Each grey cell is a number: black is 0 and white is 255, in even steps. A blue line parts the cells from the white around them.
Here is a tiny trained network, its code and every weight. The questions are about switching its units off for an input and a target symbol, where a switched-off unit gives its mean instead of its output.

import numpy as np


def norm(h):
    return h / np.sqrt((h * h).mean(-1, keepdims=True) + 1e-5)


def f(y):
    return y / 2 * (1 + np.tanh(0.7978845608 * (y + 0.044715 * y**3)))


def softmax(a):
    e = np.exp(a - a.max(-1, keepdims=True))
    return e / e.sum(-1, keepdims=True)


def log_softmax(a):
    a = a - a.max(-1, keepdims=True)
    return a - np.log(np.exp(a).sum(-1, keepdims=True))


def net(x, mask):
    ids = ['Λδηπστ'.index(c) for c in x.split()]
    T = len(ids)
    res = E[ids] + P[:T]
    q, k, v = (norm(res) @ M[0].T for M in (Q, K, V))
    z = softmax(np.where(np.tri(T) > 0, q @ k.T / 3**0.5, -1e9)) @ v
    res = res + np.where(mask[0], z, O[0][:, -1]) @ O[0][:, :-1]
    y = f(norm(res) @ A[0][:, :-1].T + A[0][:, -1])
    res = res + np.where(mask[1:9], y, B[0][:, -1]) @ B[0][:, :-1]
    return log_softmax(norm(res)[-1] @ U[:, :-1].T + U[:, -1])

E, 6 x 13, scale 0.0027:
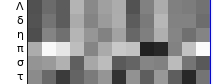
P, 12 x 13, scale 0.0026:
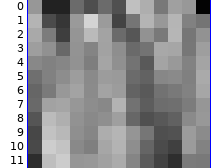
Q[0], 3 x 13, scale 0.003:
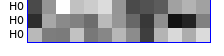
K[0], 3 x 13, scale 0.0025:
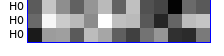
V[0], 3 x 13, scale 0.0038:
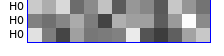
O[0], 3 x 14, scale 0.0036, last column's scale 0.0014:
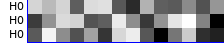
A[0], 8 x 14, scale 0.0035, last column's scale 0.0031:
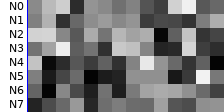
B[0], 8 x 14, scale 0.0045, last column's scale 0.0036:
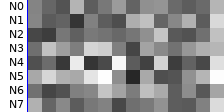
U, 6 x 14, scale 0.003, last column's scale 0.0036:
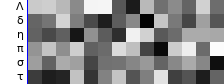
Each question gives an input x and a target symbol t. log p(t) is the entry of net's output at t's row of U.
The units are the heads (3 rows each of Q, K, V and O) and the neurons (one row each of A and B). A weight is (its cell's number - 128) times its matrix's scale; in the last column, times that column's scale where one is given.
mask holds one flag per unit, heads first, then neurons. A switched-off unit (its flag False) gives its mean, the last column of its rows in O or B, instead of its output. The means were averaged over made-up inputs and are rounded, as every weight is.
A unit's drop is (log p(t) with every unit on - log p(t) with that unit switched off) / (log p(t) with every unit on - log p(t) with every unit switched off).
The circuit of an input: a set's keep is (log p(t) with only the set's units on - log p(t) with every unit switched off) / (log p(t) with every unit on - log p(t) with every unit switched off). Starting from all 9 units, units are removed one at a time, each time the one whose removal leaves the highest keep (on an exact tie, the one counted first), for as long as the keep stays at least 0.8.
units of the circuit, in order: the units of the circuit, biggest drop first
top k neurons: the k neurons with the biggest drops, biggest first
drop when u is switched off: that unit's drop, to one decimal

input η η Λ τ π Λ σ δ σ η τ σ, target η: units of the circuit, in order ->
(N5, N4)
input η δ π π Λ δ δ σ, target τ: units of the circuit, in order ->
(N5)
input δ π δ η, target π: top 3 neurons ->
(N2, N5, N4)
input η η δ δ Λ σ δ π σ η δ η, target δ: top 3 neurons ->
(N5, N3, N6)
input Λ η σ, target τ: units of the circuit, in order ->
(H0, N5, N4)
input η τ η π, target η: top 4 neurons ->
(N5, N4, N2, N1)
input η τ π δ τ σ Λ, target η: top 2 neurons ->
(N4, N5)
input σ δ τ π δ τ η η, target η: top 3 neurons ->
(N4, N5, N1)
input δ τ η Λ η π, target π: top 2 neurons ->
(N5, N7)
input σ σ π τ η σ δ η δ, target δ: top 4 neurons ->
(N5, N3, N6, N4)
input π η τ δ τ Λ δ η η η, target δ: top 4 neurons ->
(N5, N7, N4, N6)
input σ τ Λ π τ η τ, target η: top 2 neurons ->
(N1, N4)
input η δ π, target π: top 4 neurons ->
(N5, N7, N4, N6)
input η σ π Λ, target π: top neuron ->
(N7)
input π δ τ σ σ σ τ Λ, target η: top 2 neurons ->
(N5, N4)
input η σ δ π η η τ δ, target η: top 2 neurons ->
(N4, N5)
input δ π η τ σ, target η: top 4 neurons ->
(N5, N4, N3, N1)
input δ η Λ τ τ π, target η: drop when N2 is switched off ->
0.1
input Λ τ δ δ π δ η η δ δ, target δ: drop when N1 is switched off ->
0.1
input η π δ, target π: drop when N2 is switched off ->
0.2
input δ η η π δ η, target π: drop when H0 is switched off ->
1.3
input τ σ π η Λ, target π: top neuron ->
(N2)
